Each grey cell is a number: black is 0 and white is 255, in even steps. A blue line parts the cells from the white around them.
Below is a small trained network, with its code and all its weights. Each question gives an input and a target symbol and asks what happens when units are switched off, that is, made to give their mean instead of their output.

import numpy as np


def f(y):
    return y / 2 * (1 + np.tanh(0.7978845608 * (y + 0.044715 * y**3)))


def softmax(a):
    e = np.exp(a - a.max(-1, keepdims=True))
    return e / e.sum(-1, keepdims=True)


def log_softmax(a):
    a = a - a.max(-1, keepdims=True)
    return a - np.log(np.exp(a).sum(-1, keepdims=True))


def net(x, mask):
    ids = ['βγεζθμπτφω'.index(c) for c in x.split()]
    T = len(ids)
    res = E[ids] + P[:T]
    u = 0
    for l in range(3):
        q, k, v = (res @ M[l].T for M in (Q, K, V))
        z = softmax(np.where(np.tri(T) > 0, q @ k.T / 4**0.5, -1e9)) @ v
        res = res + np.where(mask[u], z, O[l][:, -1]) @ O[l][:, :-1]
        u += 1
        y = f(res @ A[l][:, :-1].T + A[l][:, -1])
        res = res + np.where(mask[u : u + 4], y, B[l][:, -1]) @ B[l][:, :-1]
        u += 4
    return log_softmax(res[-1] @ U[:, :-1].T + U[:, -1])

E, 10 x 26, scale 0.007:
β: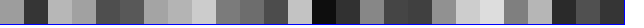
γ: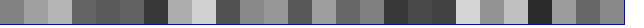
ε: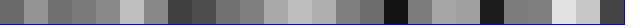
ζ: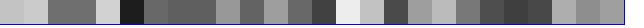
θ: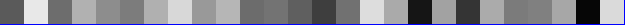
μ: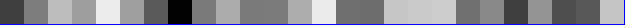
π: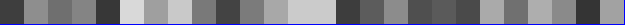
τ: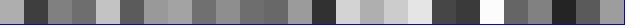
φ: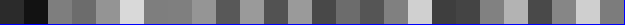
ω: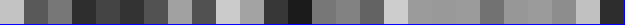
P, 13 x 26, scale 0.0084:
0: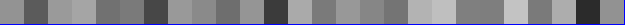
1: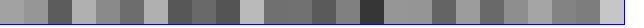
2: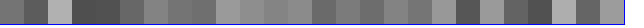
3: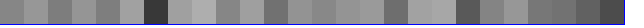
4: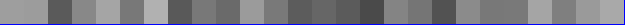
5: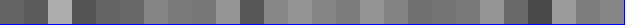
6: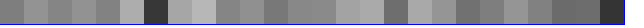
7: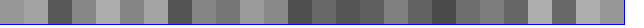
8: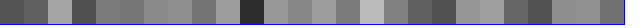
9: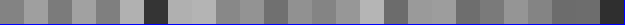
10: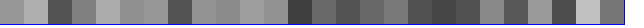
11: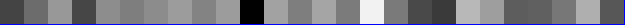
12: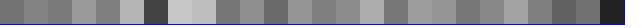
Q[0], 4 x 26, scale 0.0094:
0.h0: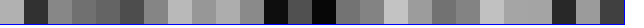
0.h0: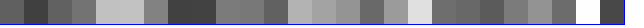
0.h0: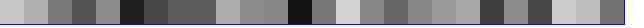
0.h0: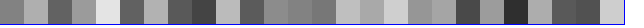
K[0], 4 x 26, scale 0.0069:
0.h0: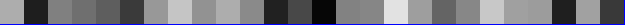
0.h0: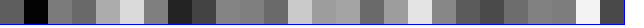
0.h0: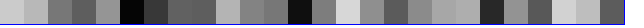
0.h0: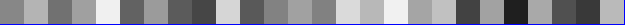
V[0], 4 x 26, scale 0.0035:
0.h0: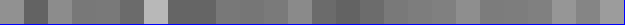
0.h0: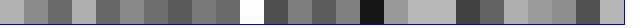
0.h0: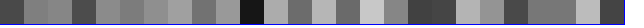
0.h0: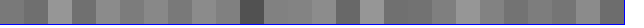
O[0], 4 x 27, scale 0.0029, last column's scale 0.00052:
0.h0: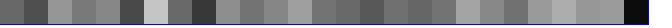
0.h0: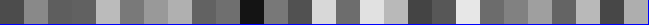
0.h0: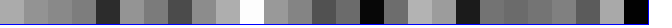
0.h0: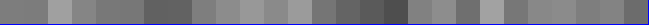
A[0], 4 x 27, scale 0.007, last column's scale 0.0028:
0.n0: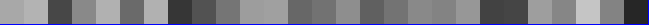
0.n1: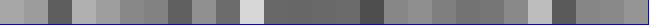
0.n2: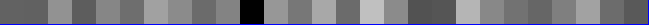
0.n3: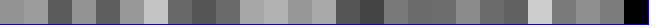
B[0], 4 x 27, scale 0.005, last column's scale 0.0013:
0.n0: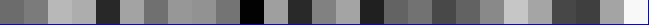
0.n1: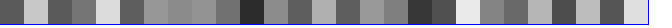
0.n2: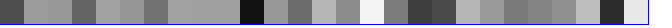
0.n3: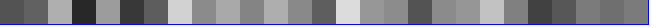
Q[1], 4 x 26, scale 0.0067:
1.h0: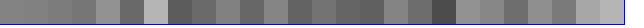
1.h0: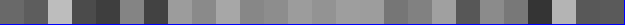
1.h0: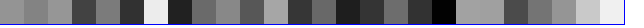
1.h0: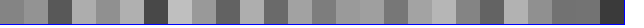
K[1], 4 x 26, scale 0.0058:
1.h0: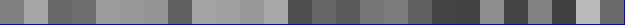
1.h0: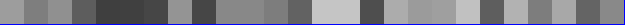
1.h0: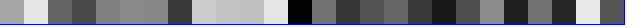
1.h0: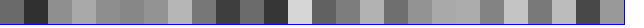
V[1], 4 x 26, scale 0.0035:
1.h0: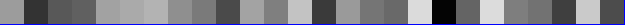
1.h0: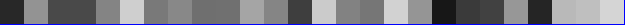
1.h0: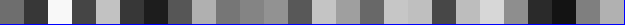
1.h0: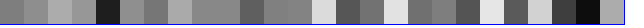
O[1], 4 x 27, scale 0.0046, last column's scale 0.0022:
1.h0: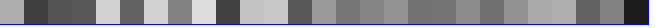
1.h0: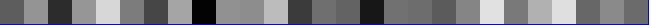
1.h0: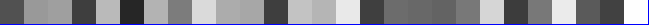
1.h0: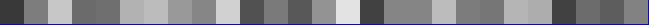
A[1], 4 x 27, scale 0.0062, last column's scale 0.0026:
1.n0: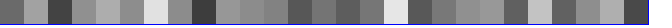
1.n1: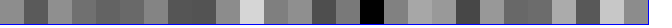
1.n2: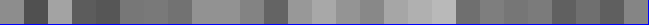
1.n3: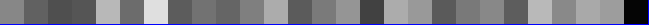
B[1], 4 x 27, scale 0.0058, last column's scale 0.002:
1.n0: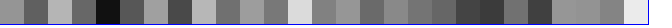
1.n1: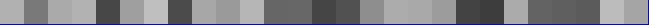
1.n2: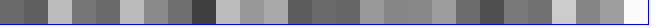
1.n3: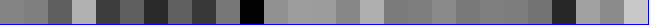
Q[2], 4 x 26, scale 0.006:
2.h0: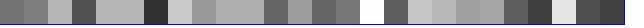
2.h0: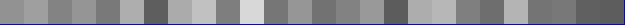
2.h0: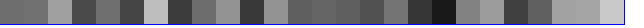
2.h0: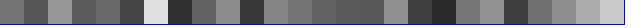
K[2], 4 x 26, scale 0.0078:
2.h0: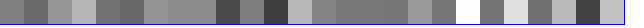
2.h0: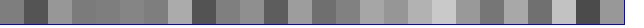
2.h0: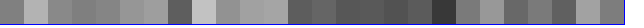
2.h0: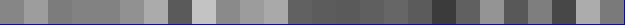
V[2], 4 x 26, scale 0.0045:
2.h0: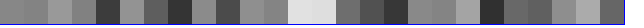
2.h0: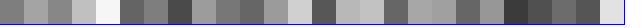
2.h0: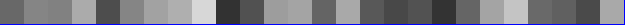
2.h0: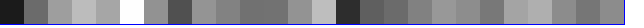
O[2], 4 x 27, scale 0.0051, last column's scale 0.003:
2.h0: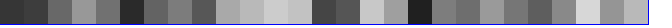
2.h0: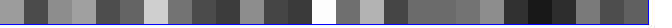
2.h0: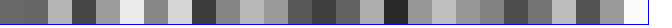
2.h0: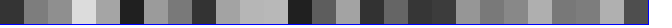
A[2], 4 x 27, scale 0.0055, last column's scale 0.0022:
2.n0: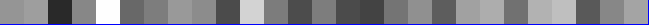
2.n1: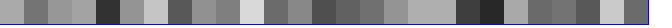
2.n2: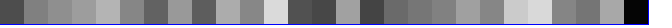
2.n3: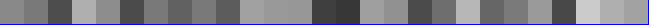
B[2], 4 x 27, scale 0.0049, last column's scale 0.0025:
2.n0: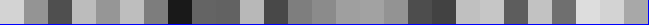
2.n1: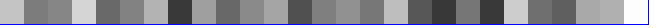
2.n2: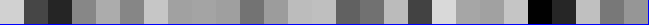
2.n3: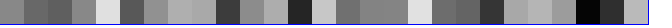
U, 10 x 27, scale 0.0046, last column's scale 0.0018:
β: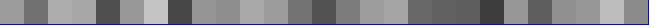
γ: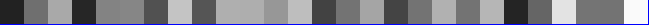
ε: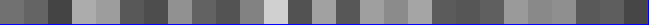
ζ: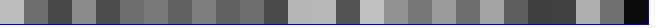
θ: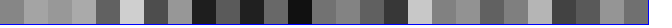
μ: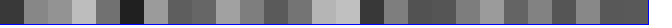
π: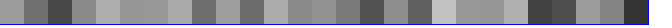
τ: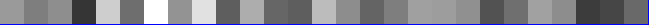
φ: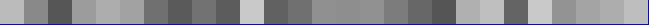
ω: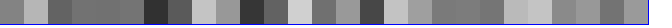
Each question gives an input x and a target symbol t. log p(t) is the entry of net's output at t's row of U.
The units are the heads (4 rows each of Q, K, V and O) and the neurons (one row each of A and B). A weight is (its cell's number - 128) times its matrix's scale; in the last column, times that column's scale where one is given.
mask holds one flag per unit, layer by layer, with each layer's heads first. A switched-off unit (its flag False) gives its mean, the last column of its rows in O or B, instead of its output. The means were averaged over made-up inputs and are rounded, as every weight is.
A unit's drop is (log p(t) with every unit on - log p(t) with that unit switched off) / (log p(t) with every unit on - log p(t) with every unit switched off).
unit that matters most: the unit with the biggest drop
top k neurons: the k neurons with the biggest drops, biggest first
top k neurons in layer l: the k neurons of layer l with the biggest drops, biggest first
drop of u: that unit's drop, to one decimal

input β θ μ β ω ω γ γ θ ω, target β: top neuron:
1.n2
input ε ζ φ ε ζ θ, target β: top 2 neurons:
1.n1, 2.n1
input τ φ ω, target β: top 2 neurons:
1.n1, 2.n1
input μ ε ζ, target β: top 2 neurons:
1.n1, 2.n1
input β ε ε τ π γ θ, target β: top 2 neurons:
2.n1, 1.n2
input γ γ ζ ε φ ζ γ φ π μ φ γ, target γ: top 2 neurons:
0.n2, 2.n1
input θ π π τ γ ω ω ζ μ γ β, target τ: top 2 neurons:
2.n3, 0.n1
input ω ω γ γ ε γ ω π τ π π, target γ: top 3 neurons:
0.n3, 1.n0, 2.n1
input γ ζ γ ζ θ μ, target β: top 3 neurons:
1.n1, 2.n1, 0.n1
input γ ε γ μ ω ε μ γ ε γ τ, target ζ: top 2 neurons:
1.n3, 1.n0
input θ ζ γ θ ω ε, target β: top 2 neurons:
1.n1, 2.n1
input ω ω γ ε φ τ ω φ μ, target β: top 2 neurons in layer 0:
0.n1, 0.n2
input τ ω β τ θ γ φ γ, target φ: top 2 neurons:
2.n0, 0.n1
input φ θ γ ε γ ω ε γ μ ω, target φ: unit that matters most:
1.h0
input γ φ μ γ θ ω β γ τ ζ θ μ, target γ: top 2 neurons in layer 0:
0.n1, 0.n0
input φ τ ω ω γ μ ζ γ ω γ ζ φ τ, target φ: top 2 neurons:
2.n0, 1.n0
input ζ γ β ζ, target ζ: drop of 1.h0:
0.3
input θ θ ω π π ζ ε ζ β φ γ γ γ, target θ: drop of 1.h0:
0.4
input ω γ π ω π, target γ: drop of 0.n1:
0.1
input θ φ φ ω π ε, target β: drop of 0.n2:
0.1
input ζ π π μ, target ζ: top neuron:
0.n0
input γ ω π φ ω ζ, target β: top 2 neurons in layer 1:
1.n1, 1.n3
